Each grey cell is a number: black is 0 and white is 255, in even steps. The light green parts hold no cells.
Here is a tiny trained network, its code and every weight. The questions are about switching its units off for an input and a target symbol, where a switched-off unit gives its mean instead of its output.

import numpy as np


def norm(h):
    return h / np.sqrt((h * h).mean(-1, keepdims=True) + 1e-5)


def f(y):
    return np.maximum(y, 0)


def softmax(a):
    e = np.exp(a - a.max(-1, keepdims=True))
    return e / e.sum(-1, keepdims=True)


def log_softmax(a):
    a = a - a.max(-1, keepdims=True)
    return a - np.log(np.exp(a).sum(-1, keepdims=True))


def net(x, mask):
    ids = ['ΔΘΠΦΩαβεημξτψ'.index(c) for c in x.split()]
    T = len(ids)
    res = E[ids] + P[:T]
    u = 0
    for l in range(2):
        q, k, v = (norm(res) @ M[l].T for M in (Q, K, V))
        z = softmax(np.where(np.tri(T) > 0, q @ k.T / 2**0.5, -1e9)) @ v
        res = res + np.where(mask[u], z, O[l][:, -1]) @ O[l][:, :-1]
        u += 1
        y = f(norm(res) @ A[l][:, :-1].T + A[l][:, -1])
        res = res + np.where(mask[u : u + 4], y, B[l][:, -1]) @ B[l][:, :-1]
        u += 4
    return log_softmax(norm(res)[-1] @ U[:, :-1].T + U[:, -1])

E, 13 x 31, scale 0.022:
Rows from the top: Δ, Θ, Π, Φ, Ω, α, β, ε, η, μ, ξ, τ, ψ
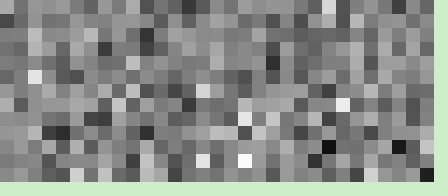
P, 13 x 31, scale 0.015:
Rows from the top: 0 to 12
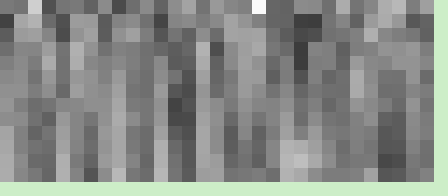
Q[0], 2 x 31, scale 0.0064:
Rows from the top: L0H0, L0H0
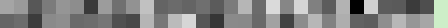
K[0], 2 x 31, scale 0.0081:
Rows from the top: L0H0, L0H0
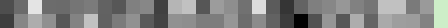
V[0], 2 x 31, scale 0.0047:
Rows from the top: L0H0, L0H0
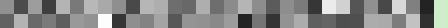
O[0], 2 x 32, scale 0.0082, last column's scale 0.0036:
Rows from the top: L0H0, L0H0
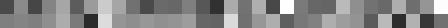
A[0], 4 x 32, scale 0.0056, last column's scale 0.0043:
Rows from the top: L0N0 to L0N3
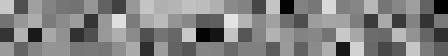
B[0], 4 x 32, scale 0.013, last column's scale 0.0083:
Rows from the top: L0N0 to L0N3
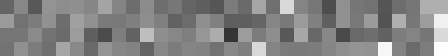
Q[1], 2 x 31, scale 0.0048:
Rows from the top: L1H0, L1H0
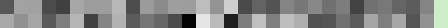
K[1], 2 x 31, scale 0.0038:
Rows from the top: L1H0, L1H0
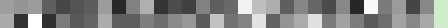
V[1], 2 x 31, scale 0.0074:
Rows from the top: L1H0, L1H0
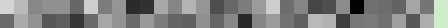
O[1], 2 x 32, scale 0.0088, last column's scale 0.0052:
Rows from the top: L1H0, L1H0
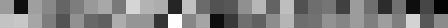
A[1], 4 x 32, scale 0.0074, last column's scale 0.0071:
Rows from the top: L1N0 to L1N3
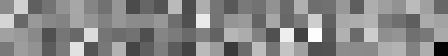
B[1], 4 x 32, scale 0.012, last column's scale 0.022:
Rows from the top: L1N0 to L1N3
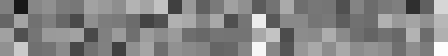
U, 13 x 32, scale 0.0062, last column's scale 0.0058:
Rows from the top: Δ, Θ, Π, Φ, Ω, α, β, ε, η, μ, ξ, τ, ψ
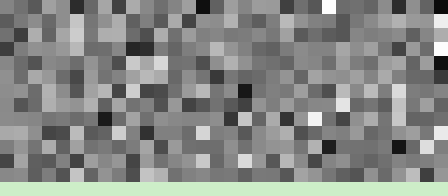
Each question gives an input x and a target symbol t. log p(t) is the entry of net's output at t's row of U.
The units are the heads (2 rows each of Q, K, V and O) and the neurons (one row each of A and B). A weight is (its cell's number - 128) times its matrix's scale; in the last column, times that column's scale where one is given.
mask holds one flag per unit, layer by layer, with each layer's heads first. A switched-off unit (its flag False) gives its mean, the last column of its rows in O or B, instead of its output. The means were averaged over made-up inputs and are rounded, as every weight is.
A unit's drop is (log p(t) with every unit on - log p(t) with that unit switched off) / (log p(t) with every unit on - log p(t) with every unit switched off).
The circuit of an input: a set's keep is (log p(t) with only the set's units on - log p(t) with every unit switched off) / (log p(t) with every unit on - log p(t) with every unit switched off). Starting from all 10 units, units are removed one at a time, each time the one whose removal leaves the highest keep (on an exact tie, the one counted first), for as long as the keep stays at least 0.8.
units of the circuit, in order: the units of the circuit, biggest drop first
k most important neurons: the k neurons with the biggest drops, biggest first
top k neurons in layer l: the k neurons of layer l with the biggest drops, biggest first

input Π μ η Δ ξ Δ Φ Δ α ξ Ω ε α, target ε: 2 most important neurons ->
(L1N0 L1N2)
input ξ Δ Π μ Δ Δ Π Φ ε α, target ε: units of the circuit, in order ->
(L0H0 L1N2)
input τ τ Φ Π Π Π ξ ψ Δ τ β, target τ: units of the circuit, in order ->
(L0H0 L0N2)
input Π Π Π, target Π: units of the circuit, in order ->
(L1N3 L1H0)
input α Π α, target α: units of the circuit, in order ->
(L1N0 L1H0)
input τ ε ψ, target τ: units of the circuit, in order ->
(L0H0)
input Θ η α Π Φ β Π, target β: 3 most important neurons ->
(L0N1 L1N0 L1N2)
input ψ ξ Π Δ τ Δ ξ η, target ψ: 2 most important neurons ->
(L0N2 L0N3)
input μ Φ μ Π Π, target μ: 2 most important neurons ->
(L1N0 L1N3)
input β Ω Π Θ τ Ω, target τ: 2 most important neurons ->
(L0N2 L1N2)
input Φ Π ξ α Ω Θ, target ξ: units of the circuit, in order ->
(L0N0 L0H0)
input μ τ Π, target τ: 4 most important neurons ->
(L0N2 L1N2 L0N1 L1N0)
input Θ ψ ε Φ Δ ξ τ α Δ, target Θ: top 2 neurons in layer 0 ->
(L0N3 L0N2)
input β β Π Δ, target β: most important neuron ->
(L0N1)
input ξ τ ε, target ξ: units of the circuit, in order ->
(L0H0 L0N0)
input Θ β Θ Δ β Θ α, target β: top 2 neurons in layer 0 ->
(L0N1 L0N2)
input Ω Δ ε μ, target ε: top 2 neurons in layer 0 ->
(L0N2 L0N3)
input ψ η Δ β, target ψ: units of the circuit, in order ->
(L0N2 L0H0)
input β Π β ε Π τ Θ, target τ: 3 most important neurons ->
(L0N2 L1N2 L0N1)
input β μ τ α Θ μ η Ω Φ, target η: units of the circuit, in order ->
(L0H0)
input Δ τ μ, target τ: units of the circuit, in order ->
(L0H0 L0N2)
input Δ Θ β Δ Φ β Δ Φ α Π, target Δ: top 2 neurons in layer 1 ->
(L1N3 L1N2)
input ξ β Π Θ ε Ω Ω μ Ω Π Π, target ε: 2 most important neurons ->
(L1N2 L0N2)
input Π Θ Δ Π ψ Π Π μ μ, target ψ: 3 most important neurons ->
(L0N2 L0N1 L1N0)
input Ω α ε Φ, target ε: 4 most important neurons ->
(L1N2 L0N2 L1N0 L1N1)
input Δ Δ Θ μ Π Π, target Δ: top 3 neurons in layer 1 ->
(L1N2 L1N1 L1N3)
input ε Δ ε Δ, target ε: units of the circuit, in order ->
(L0H0)
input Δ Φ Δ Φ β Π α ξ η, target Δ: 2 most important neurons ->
(L1N2 L0N2)
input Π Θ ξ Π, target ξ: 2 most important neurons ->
(L0N0 L1N0)
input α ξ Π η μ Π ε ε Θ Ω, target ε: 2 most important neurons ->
(L1N2 L0N2)
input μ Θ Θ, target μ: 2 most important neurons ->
(L1N0 L1N3)
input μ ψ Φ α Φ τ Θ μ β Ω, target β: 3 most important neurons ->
(L0N1 L1N2 L0N2)
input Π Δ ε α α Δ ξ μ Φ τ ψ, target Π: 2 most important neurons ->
(L1N3 L0N3)
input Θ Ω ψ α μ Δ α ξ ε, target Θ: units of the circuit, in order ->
(L1H0)
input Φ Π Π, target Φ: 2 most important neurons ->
(L1N0 L1N3)
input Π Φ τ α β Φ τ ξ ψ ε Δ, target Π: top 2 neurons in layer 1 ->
(L1N3 L1N1)
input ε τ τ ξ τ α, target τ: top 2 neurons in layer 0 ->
(L0N2 L0N1)
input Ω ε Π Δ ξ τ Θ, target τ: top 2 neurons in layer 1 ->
(L1N2 L1N3)
